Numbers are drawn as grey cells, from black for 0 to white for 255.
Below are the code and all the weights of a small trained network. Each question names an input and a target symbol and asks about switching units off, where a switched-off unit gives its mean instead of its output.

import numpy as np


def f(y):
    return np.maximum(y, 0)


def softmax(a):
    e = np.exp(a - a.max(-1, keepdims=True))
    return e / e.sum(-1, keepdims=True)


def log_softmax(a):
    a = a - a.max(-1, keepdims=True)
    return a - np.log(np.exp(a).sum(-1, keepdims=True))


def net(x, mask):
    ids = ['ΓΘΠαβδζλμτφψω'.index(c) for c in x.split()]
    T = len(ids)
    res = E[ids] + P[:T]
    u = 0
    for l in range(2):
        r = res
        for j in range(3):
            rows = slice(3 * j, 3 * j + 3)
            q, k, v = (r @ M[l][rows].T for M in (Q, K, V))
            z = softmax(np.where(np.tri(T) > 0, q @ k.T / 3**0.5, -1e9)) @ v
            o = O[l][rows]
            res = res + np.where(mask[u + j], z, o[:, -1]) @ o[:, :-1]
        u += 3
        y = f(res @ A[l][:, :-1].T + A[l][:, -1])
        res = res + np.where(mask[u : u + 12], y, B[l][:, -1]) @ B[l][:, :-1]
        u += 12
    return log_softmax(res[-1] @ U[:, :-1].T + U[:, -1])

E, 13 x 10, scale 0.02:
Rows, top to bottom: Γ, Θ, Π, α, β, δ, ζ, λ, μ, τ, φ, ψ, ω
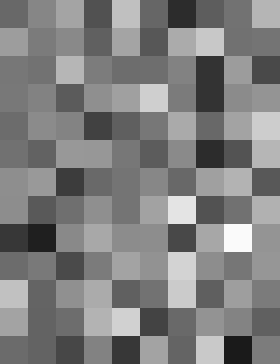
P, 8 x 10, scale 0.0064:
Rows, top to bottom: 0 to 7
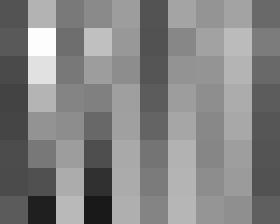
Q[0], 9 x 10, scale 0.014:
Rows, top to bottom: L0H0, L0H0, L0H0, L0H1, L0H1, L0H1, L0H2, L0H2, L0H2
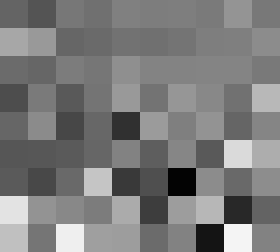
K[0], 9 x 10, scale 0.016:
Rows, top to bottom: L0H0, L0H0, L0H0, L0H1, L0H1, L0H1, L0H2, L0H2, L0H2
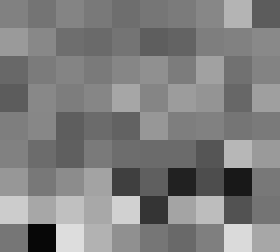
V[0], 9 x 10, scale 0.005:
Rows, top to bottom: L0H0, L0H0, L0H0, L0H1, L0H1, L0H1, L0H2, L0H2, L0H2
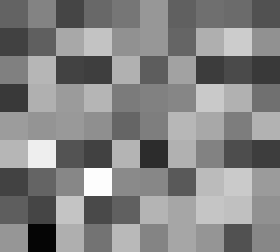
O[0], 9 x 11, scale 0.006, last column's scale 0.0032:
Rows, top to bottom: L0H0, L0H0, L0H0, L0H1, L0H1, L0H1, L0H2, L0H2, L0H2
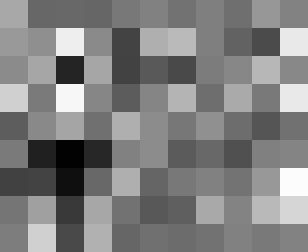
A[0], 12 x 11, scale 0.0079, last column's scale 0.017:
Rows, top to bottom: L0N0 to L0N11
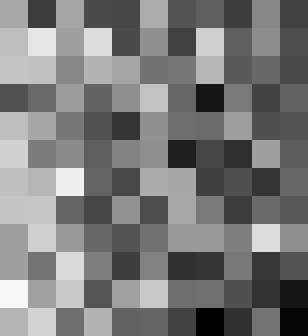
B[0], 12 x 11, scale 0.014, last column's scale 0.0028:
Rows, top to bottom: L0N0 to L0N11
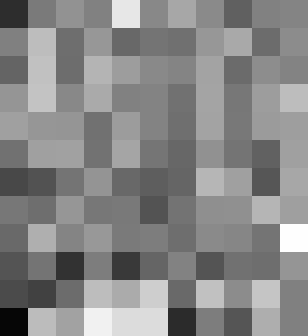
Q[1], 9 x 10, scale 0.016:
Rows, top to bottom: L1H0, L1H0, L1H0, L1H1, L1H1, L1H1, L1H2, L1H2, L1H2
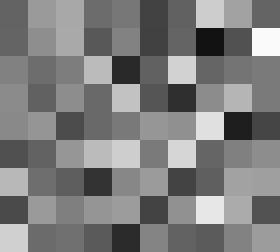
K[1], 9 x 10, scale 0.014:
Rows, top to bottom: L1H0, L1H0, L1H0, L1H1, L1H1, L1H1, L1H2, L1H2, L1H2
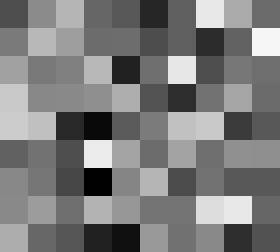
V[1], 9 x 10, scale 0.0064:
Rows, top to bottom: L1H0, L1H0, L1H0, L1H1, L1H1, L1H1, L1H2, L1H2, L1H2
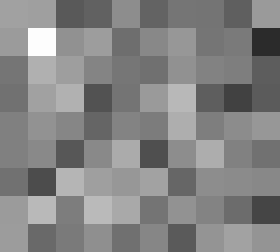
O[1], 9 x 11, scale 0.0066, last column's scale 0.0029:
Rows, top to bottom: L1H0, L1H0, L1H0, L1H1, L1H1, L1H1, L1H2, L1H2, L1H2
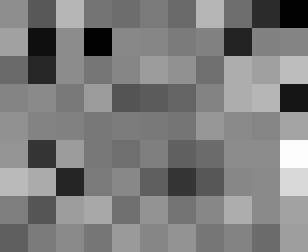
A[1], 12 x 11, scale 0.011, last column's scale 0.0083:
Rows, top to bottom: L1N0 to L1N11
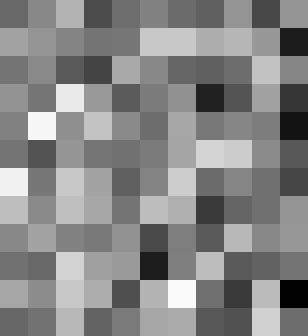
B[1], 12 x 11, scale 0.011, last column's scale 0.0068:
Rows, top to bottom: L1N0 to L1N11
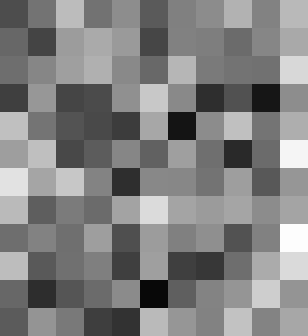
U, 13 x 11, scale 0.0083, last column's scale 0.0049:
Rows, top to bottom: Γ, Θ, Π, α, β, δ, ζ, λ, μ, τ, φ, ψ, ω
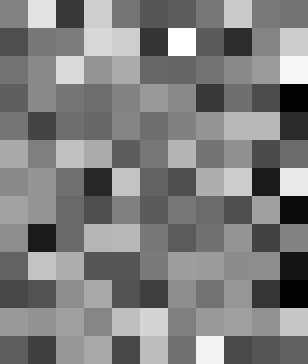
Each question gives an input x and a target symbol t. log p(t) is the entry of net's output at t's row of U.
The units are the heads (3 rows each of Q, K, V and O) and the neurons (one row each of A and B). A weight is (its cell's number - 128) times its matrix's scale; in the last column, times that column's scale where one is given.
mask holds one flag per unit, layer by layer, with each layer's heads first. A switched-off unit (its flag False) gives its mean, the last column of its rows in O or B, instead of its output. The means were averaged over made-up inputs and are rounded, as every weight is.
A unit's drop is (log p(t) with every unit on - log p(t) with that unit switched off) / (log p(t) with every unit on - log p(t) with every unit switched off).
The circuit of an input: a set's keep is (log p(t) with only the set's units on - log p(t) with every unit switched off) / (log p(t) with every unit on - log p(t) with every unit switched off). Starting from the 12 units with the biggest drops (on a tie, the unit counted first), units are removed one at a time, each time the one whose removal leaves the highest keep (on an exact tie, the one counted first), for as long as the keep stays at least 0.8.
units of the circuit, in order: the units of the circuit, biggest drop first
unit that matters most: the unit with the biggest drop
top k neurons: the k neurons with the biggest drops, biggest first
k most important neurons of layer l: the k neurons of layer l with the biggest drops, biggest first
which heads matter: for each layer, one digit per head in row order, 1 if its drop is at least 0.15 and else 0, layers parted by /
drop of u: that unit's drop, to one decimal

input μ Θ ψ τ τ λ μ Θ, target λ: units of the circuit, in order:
[L1N5 L1N9]
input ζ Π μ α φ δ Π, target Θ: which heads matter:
001 / 101
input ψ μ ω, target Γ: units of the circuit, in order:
[L0H2 L1H0 L0H0]
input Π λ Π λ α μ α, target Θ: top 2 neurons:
[L1N2 L0N3]
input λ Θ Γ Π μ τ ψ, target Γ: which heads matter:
101 / 101
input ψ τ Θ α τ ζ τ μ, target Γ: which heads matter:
010 / 101
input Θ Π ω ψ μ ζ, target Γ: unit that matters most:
L1H0
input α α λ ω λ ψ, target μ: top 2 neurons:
[L1N9 L1N5]
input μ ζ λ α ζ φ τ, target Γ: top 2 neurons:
[L1N4 L0N8]
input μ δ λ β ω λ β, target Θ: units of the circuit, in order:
[L0H2 L1N2]
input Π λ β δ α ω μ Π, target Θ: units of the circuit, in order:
[L0H2 L1N4]
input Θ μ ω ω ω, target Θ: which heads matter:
110 / 101
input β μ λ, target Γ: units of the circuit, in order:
[L1H0 L0H2 L1N4]
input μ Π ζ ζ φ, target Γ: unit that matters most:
L0H0
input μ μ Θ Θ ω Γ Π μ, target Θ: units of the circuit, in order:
[L1N5 L0H1]
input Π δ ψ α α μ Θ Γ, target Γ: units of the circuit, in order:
[L1H0 L0H2]
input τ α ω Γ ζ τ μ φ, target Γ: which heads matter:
110 / 001
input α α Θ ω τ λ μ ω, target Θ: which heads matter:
010 / 101
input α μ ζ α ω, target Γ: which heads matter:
101 / 101
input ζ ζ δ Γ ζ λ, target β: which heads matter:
000 / 000
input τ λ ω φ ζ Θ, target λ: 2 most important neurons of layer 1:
[L1N9 L1N5]
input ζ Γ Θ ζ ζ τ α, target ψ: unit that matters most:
L1N7
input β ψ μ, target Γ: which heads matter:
001 / 101
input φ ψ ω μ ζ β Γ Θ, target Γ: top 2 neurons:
[L0N8 L1N4]
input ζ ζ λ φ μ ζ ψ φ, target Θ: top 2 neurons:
[L1N4 L1N9]
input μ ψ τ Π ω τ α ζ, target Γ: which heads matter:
001 / 101
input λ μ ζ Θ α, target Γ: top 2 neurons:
[L1N4 L0N3]
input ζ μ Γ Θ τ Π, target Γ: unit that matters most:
L0H1
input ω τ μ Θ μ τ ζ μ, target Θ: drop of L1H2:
0.2
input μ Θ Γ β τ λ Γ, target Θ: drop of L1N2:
0.5
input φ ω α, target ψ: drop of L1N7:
0.3
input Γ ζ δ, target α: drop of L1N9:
0.0
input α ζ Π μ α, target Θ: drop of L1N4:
0.1
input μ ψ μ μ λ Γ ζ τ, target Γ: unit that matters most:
L0H2
